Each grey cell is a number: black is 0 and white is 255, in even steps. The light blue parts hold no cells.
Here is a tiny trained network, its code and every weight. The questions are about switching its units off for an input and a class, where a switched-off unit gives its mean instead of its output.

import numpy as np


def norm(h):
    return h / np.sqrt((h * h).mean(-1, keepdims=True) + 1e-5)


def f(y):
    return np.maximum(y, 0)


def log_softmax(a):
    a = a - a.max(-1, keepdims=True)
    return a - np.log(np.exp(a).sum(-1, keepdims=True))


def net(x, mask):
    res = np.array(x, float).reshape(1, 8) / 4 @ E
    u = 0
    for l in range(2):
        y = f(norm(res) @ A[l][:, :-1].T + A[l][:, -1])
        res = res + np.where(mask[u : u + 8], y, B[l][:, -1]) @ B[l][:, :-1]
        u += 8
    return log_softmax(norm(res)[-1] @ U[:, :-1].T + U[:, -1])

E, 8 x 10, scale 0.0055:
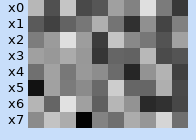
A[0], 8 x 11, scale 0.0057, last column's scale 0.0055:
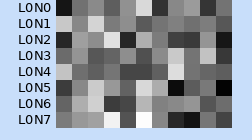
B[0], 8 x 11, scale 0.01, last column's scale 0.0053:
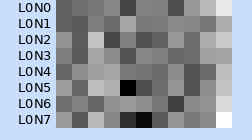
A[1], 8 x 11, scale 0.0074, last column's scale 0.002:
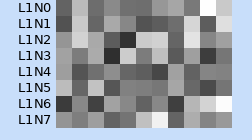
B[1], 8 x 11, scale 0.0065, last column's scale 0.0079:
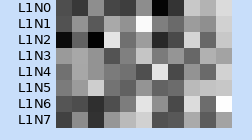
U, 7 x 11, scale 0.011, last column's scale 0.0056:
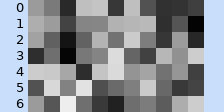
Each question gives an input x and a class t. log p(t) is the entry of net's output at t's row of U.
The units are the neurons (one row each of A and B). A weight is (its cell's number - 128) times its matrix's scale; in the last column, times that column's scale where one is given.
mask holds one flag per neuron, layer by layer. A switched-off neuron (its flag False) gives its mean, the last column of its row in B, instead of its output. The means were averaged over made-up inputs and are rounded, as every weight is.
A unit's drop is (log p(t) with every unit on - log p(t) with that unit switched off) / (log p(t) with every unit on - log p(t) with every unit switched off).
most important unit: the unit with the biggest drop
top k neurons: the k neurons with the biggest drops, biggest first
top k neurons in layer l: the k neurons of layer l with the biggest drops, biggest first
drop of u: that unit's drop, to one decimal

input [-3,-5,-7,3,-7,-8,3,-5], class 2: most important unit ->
L0N7
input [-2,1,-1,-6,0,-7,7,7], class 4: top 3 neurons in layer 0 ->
[L0N0, L0N1, L0N6]
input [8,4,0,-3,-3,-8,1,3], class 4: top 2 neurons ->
[L0N7, L0N5]
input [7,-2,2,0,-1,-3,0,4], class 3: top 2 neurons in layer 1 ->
[L1N2, L1N7]
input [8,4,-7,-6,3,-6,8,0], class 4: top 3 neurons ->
[L0N7, L1N3, L0N5]
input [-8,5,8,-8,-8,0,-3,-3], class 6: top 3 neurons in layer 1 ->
[L1N2, L1N1, L1N7]
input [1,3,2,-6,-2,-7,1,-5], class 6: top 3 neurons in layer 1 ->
[L1N6, L1N2, L1N1]
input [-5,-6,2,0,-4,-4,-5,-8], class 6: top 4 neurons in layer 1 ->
[L1N2, L1N1, L1N7, L1N4]
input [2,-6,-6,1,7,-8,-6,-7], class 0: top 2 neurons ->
[L0N0, L0N7]
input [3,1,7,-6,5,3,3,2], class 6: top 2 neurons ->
[L0N5, L0N7]
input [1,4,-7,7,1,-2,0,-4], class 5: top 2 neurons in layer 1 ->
[L1N0, L1N6]
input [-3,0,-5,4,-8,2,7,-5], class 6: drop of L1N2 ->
0.0
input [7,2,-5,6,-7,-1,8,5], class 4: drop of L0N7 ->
0.5
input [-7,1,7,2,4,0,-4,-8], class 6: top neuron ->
[L0N2]
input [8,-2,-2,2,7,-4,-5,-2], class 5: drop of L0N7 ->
0.4
